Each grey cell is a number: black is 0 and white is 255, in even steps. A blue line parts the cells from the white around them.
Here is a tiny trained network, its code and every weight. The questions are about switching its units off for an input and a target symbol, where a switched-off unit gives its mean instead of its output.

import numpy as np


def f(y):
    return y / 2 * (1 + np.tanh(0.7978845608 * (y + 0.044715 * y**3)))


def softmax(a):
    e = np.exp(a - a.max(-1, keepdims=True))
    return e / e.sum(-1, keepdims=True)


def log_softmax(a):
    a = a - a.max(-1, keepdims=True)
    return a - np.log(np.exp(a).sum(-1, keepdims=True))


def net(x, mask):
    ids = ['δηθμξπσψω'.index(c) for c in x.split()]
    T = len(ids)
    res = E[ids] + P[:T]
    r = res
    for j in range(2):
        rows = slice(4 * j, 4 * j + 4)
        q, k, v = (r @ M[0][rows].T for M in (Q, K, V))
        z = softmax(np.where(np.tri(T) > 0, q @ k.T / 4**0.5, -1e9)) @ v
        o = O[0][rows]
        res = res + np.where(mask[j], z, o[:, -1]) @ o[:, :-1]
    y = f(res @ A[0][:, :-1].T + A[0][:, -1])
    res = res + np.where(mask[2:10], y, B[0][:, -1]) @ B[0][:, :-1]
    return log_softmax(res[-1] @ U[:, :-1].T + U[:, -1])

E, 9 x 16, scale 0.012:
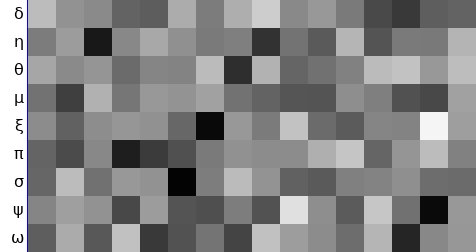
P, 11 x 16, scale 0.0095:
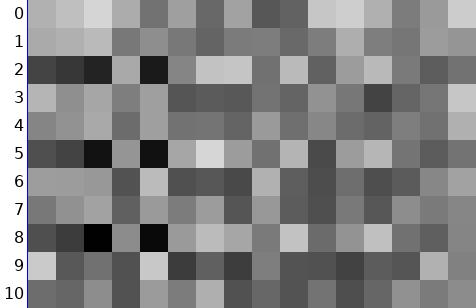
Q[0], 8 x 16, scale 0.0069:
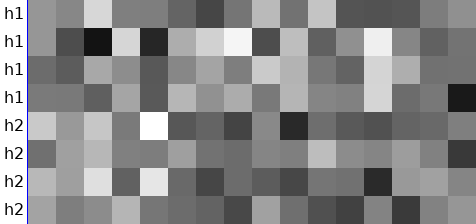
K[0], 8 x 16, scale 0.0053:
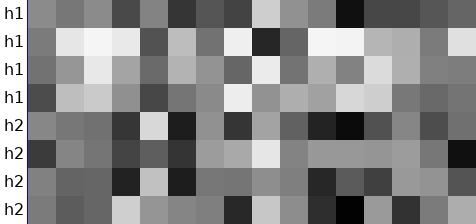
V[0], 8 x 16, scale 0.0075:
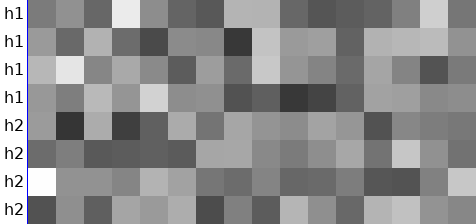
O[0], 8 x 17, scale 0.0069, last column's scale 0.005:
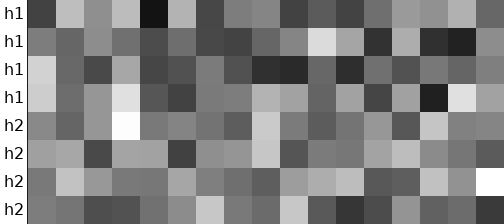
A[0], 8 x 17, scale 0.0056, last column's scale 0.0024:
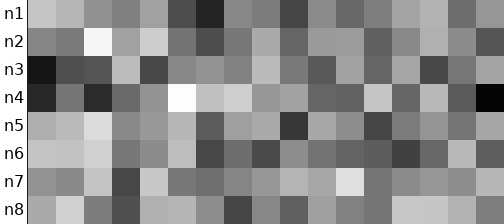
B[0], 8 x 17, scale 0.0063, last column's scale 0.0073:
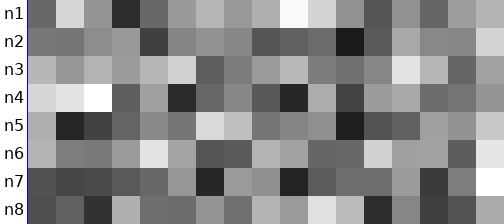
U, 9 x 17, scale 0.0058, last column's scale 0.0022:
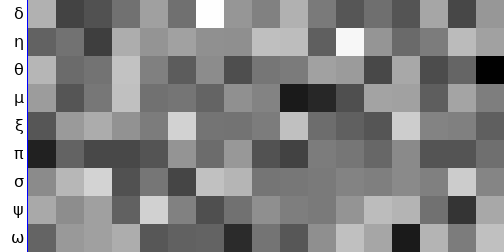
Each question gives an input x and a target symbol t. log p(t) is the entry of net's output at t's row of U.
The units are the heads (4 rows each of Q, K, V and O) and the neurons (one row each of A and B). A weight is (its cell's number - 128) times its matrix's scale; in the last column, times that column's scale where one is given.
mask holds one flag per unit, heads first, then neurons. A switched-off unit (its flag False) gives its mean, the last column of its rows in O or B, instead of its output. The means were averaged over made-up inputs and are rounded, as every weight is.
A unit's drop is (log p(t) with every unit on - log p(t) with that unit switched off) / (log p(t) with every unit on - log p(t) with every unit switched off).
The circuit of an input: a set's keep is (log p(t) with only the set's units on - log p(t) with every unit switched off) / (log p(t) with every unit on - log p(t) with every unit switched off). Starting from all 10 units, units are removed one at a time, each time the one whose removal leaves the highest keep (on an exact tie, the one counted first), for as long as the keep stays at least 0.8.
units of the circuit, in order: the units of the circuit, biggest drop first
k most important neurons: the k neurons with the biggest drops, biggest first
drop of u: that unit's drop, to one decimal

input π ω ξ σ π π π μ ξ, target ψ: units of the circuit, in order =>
[h1 n4]
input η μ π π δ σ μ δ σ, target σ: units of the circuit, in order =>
[h1 n4 h2]
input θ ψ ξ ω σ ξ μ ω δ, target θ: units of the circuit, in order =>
[h1]
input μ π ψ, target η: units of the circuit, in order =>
[h1 n2]
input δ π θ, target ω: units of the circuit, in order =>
[h2 h1 n5]
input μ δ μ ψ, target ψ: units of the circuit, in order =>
[n6 h1 n5]
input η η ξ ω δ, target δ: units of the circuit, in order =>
[n5 h1 n7]
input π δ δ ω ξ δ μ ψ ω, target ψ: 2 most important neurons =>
[n4 n3]
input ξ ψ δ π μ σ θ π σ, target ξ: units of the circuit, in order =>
[h1 n3]
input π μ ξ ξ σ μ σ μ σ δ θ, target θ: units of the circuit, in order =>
[n8 h1]
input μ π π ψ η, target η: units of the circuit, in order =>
[h1 n8]
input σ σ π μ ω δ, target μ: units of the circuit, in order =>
[h1 h2]
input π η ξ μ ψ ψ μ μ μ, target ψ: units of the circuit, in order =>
[h1 n4 h2]
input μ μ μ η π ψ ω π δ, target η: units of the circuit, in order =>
[h1 n2]
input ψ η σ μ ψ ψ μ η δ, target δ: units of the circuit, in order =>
[h1]
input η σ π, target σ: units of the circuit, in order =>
[h1 n4]
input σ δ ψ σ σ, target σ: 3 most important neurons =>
[n1 n7 n6]
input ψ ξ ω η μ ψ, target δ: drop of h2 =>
0.2
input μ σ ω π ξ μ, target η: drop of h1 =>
0.9
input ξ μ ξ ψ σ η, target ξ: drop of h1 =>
0.5
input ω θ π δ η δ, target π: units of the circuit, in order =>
[h1]
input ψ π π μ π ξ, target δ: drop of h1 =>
0.9
